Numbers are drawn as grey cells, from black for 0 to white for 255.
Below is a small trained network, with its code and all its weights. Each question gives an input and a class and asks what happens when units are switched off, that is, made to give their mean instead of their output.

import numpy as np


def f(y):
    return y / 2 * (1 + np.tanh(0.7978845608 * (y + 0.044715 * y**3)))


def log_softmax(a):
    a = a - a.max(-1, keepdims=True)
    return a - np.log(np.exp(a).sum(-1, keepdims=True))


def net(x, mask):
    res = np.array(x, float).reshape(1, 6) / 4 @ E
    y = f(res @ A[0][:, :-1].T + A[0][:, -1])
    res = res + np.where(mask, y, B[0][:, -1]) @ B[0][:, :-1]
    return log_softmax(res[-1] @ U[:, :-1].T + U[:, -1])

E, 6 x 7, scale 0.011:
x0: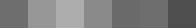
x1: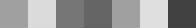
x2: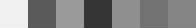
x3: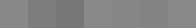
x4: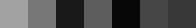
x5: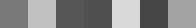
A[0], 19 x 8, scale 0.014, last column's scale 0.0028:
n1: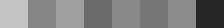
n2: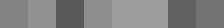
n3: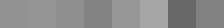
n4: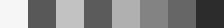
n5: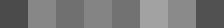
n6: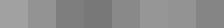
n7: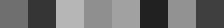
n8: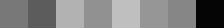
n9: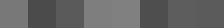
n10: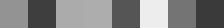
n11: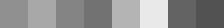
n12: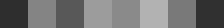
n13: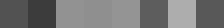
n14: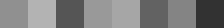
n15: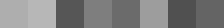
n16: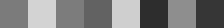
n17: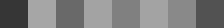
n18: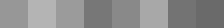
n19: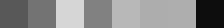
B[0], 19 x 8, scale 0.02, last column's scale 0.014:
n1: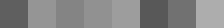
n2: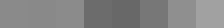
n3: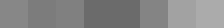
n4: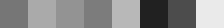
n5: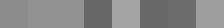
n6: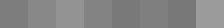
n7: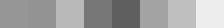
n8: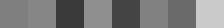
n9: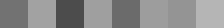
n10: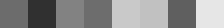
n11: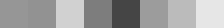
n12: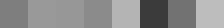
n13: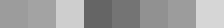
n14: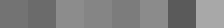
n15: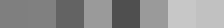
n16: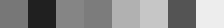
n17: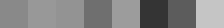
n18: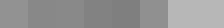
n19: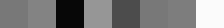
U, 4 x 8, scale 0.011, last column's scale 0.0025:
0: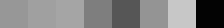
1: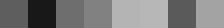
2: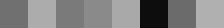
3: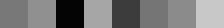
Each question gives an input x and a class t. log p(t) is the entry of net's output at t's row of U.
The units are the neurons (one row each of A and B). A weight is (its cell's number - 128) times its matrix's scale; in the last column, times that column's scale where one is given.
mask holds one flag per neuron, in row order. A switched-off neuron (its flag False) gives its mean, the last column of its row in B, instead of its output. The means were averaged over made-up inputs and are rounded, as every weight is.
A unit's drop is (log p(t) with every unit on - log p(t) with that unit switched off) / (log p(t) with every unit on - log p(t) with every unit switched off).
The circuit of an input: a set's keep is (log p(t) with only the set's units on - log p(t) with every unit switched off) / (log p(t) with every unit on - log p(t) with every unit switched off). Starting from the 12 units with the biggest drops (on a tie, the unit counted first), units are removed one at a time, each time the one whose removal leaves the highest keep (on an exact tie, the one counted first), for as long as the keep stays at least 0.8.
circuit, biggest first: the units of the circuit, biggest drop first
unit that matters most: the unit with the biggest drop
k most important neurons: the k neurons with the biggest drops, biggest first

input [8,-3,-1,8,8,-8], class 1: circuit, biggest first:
[n10]
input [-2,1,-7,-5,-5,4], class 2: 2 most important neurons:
[n17; n12]
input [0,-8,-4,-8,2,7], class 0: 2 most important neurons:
[n7; n13]
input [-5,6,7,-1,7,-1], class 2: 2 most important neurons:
[n4; n19]
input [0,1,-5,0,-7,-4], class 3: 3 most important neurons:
[n19; n8; n4]
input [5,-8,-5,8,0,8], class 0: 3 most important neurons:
[n7; n13; n10]
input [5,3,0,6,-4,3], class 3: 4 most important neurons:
[n10; n19; n7; n13]
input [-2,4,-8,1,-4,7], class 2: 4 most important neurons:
[n17; n12; n10; n5]
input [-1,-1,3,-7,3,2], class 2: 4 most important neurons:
[n19; n10; n8; n16]
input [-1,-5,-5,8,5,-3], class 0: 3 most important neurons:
[n19; n4; n8]
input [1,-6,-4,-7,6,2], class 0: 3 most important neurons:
[n19; n8; n7]
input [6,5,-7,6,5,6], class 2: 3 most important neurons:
[n17; n10; n12]
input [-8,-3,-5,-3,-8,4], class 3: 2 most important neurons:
[n19; n8]
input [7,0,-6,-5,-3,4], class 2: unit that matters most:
n17
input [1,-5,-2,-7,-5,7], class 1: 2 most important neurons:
[n16; n11]
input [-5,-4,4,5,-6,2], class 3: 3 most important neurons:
[n19; n8; n11]
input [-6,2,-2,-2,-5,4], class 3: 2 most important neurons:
[n19; n10]
